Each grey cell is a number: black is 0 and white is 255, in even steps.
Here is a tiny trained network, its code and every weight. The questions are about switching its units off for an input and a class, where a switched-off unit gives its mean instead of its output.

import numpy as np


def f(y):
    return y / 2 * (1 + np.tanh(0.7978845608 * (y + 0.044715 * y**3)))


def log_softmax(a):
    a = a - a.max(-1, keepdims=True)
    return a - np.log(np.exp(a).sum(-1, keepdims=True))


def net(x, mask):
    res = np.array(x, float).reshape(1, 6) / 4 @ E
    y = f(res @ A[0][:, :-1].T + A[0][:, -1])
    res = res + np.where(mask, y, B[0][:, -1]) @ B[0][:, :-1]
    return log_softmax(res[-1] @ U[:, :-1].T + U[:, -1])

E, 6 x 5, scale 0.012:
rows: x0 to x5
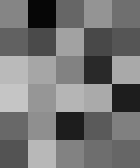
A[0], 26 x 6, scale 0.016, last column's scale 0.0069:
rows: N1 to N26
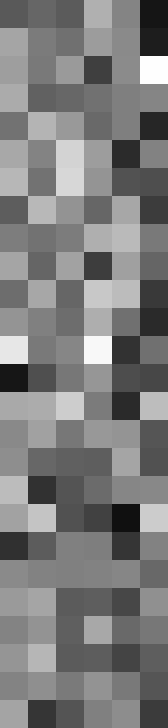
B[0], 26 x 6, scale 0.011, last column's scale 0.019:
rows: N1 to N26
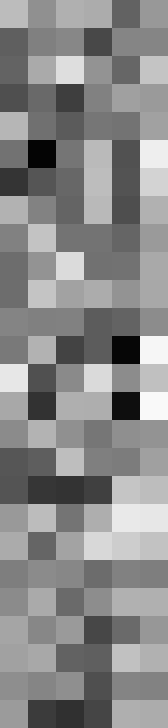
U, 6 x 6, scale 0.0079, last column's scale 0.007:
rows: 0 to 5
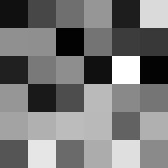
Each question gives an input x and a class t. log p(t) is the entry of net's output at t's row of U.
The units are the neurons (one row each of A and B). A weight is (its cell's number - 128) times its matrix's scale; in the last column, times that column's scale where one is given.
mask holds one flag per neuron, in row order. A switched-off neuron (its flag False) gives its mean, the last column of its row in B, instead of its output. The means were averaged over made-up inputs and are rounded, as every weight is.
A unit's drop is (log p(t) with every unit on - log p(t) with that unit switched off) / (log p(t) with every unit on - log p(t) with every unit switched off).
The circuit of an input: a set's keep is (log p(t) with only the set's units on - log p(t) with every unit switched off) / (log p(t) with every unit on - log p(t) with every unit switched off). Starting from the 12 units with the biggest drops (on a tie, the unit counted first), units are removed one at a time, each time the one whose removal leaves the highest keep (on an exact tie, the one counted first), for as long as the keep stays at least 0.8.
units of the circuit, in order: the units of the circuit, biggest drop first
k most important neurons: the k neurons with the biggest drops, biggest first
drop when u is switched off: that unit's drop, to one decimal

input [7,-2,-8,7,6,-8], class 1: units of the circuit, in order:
N13
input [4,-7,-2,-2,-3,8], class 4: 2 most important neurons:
N19, N18
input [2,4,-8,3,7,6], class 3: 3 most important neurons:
N14, N3, N20
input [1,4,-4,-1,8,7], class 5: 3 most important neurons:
N15, N6, N19
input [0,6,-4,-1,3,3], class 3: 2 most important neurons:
N14, N3
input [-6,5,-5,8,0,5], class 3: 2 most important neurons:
N19, N6
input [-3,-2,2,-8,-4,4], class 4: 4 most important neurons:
N19, N8, N18, N24
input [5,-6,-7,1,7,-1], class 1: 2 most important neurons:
N13, N6
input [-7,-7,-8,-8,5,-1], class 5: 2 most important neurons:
N15, N11
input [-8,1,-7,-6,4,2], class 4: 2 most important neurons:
N19, N8
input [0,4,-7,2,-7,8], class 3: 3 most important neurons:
N14, N20, N3
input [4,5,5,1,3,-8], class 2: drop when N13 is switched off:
0.0
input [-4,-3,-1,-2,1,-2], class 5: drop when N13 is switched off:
0.1
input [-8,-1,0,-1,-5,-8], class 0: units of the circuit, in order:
N19
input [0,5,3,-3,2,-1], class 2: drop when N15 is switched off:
0.2
